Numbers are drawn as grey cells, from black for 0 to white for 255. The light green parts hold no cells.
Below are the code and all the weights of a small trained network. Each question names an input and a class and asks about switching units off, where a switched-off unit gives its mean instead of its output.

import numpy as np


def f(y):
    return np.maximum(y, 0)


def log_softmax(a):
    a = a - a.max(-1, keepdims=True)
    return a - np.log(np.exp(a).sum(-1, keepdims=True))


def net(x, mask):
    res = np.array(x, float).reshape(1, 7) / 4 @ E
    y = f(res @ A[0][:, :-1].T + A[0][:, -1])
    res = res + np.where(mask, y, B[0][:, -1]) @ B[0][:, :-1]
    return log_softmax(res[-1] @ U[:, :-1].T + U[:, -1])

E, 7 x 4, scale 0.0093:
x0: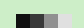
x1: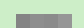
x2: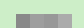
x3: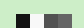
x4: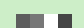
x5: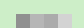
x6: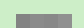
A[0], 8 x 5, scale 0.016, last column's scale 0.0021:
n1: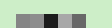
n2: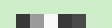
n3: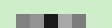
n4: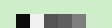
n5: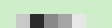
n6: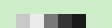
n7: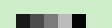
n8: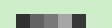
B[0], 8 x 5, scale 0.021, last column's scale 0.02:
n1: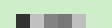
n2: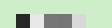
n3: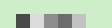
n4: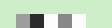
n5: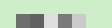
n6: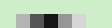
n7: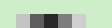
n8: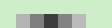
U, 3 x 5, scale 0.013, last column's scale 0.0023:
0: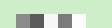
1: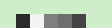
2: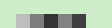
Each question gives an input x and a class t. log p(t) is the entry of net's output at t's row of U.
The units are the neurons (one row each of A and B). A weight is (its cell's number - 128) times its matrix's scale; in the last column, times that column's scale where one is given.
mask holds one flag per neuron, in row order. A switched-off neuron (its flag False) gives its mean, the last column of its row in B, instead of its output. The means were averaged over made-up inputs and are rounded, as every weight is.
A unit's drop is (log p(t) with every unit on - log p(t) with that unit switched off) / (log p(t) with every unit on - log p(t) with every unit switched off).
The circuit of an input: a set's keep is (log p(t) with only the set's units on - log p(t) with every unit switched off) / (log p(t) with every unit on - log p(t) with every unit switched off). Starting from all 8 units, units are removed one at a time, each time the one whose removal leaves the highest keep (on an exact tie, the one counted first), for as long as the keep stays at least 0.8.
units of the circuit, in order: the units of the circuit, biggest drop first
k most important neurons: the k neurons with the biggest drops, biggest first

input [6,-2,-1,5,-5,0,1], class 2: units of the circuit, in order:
n7
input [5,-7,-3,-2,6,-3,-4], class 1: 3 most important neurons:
n2, n6, n4
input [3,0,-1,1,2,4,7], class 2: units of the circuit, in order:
n3, n4
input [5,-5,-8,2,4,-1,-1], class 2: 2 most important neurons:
n7, n3
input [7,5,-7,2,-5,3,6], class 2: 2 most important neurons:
n7, n2
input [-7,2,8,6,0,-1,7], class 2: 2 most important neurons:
n6, n5
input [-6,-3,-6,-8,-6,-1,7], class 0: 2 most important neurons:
n5, n2
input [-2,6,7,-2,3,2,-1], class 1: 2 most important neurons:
n4, n7
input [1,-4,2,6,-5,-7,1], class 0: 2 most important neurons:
n4, n2
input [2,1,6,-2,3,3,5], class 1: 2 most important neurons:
n4, n6
